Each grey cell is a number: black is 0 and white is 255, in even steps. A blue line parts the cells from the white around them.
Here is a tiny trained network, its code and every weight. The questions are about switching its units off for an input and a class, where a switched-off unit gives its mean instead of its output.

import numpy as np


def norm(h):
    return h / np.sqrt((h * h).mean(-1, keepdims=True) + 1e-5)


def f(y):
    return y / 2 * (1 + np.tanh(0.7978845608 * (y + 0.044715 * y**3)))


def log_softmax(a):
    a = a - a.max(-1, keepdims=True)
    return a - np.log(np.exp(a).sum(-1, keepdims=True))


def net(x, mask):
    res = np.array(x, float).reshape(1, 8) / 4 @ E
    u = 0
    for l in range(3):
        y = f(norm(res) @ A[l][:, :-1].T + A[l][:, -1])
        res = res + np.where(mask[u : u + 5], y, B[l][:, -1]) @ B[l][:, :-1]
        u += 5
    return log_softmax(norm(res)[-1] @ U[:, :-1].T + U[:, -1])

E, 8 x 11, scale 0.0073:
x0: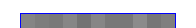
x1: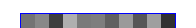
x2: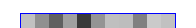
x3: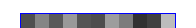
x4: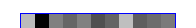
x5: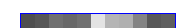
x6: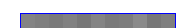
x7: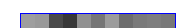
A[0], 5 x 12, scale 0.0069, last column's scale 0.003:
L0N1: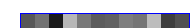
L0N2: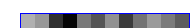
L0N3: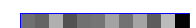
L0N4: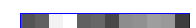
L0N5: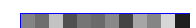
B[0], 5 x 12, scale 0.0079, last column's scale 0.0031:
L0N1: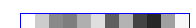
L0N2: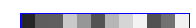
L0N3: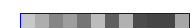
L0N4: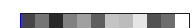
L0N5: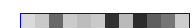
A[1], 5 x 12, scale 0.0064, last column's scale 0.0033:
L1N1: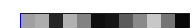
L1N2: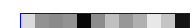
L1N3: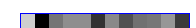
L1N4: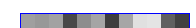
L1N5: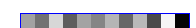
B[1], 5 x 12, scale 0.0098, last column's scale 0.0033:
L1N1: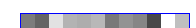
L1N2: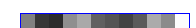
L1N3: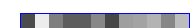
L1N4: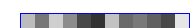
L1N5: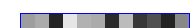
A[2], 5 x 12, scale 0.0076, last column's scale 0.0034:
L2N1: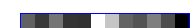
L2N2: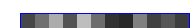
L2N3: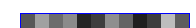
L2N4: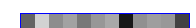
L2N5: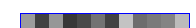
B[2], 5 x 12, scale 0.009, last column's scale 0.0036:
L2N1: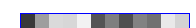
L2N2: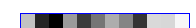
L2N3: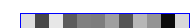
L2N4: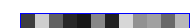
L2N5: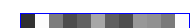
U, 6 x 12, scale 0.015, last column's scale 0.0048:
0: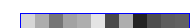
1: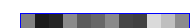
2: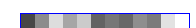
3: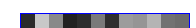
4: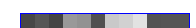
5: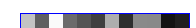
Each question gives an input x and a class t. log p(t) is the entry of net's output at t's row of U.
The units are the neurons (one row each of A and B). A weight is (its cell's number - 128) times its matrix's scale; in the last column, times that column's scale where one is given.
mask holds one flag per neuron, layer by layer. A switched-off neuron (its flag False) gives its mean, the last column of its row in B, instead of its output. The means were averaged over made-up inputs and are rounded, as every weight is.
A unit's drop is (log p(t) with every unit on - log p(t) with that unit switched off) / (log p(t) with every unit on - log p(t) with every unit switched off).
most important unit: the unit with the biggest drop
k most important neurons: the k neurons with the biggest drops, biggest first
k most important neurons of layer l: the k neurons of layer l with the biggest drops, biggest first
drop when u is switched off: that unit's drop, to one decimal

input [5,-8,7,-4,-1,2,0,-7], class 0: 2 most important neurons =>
[L1N5 L0N5]
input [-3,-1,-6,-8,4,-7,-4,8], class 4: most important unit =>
L0N2
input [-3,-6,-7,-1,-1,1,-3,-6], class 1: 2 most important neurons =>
[L2N2 L0N1]
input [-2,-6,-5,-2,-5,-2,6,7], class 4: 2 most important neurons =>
[L0N2 L0N1]
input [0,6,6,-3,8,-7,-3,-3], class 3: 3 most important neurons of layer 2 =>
[L2N5 L2N1 L2N2]
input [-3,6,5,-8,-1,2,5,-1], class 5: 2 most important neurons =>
[L1N4 L0N5]
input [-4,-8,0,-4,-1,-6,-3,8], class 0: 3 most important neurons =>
[L0N5 L1N5 L0N4]
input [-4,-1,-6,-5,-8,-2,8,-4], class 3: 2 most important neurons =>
[L2N4 L1N2]
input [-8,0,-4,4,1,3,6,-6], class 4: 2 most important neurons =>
[L0N4 L1N2]
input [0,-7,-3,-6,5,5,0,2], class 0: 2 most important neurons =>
[L1N5 L2N3]
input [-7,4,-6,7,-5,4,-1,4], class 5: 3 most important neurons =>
[L2N3 L1N2 L0N4]
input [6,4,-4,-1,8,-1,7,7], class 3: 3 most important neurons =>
[L2N5 L1N3 L0N4]
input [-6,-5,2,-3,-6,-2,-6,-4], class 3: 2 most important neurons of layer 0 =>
[L0N1 L0N2]
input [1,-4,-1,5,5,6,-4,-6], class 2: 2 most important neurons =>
[L2N1 L0N2]
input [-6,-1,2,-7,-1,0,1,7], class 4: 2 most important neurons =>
[L0N2 L2N3]
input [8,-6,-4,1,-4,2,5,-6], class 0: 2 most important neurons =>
[L0N5 L0N2]
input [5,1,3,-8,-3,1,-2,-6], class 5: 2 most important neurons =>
[L1N4 L0N2]
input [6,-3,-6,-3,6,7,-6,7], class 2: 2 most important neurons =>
[L2N1 L1N2]
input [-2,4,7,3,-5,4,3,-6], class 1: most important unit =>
L1N2
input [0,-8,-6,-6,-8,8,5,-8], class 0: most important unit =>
L1N5
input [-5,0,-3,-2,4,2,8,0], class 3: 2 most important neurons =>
[L2N5 L1N3]
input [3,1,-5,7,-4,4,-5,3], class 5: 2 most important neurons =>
[L2N3 L1N2]
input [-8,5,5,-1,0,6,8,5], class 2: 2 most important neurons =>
[L2N1 L0N5]
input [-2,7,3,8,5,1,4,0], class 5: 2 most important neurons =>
[L2N3 L0N5]
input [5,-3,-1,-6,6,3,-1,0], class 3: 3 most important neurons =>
[L2N5 L1N3 L2N3]
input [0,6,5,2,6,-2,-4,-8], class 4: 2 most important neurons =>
[L0N4 L0N5]
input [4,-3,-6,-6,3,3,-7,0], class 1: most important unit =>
L2N2
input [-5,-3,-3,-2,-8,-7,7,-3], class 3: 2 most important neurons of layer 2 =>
[L2N4 L2N1]
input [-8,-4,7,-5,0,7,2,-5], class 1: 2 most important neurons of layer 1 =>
[L1N2 L1N5]
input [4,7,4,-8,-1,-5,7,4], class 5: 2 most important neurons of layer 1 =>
[L1N4 L1N5]
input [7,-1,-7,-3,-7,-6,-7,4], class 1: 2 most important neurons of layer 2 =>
[L2N2 L2N5]
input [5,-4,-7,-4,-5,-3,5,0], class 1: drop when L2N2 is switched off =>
1.2
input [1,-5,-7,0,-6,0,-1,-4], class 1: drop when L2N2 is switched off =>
0.9
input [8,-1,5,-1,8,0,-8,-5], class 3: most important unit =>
L1N3
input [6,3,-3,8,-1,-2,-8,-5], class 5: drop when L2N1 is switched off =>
0.0
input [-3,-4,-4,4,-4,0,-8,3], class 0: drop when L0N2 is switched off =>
0.1
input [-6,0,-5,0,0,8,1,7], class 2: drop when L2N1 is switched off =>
1.1
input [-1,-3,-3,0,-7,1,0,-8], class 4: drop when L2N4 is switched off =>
-0.1
